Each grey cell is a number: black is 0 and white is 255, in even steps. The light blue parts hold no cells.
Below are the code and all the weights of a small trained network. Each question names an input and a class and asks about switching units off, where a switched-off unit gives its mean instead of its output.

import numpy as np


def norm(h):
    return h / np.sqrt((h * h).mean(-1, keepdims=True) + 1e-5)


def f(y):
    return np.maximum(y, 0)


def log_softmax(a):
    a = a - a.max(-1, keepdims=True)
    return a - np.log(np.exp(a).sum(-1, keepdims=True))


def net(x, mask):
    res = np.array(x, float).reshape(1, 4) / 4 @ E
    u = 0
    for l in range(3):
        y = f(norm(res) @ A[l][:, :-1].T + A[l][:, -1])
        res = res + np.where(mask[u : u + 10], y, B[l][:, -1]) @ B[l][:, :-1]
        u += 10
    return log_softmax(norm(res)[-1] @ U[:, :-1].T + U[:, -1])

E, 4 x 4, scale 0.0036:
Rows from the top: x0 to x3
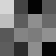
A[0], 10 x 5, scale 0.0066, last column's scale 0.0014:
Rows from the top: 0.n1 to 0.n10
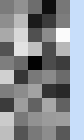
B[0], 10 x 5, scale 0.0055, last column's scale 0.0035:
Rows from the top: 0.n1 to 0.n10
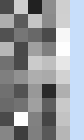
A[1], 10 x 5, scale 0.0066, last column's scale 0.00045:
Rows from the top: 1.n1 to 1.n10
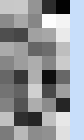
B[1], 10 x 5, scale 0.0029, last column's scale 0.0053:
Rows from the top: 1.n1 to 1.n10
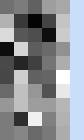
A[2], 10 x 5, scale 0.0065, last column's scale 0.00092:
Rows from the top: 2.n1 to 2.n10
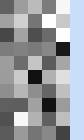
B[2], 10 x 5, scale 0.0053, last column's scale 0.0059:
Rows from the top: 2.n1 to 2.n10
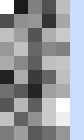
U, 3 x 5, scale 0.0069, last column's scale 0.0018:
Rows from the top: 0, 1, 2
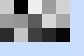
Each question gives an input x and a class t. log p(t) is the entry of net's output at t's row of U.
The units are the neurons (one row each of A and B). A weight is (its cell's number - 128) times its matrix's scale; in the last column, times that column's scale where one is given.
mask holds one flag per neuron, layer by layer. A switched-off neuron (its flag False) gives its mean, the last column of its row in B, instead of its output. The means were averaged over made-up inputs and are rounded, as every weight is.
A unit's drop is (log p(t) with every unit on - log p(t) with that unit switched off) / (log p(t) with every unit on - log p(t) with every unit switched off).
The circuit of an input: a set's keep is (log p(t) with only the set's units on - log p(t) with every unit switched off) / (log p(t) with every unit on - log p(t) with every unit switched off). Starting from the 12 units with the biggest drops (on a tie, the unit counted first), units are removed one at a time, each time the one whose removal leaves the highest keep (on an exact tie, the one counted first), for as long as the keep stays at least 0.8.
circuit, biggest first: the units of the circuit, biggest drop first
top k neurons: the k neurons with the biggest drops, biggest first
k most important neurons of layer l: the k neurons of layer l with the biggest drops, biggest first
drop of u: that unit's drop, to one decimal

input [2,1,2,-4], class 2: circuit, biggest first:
(2.n6)
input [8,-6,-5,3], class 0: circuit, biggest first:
(0.n5, 0.n2)
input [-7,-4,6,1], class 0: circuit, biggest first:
(2.n1, 0.n4)
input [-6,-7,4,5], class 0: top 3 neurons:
(2.n1, 0.n4, 2.n6)
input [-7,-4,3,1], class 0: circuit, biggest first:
(2.n1, 0.n4)
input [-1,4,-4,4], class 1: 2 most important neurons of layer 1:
(1.n2, 1.n3)
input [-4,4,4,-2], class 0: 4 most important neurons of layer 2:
(2.n6, 2.n1, 2.n3, 2.n10)
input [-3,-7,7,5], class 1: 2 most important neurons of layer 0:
(0.n3, 0.n4)
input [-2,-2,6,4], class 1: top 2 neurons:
(2.n9, 0.n3)
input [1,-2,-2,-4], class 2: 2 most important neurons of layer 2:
(2.n6, 2.n5)
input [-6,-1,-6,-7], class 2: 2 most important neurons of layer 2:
(2.n2, 2.n6)
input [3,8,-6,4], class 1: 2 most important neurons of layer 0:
(0.n6, 0.n1)
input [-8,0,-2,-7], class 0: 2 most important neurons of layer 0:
(0.n1, 0.n4)
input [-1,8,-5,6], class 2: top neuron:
(0.n7)
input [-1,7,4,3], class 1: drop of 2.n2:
0.1
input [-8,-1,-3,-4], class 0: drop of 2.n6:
0.0
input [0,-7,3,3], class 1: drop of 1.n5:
0.1
